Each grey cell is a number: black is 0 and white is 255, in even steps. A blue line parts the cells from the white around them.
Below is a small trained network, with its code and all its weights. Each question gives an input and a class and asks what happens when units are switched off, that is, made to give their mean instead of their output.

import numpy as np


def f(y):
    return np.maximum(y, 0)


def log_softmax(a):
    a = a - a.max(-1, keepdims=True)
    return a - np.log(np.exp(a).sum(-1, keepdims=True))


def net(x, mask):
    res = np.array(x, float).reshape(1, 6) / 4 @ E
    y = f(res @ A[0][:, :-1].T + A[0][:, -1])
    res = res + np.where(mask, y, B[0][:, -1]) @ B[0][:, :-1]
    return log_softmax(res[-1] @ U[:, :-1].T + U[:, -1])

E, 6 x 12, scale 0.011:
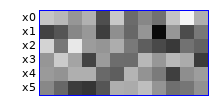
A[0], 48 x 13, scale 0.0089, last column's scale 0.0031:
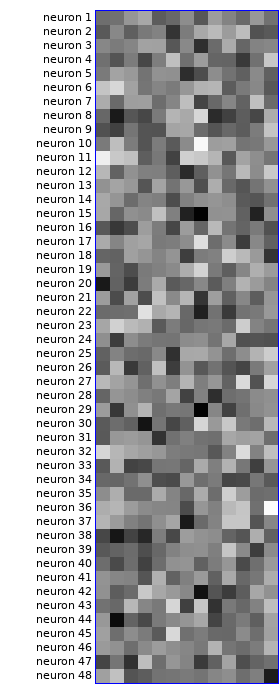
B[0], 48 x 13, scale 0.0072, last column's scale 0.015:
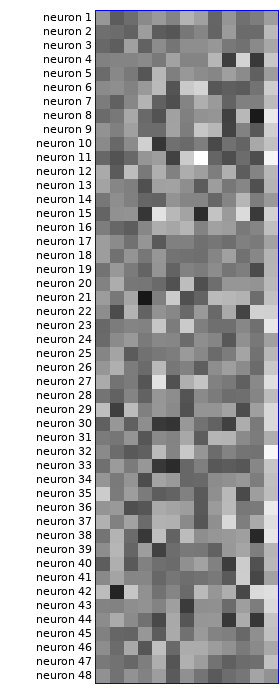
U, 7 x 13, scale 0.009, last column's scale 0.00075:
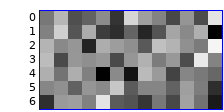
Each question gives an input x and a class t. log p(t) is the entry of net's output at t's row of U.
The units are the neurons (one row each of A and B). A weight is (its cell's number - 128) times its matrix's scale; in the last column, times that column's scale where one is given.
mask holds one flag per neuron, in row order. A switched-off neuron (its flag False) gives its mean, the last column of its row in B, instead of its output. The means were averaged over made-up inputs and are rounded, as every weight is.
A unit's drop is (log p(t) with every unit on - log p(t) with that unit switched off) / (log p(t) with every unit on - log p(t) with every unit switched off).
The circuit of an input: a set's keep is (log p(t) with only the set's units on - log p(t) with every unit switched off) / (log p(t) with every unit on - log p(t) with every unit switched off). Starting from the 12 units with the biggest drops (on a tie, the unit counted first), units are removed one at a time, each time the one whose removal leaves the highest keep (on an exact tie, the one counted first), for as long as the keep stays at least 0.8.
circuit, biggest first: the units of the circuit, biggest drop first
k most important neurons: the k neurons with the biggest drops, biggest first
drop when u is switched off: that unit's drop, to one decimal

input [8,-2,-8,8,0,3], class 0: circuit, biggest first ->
neuron 30
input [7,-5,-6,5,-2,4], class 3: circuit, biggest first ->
neuron 10; neuron 38; neuron 15
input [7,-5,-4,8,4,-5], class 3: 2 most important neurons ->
neuron 37; neuron 35
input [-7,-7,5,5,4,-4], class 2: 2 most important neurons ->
neuron 21; neuron 15
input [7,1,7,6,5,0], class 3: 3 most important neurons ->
neuron 37; neuron 38; neuron 8
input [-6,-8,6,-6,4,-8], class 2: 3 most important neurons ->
neuron 15; neuron 21; neuron 13
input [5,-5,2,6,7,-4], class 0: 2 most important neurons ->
neuron 11; neuron 42
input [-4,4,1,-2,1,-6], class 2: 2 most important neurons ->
neuron 15; neuron 11
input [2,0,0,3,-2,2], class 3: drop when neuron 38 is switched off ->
0.2
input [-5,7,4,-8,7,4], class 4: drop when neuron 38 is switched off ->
0.0
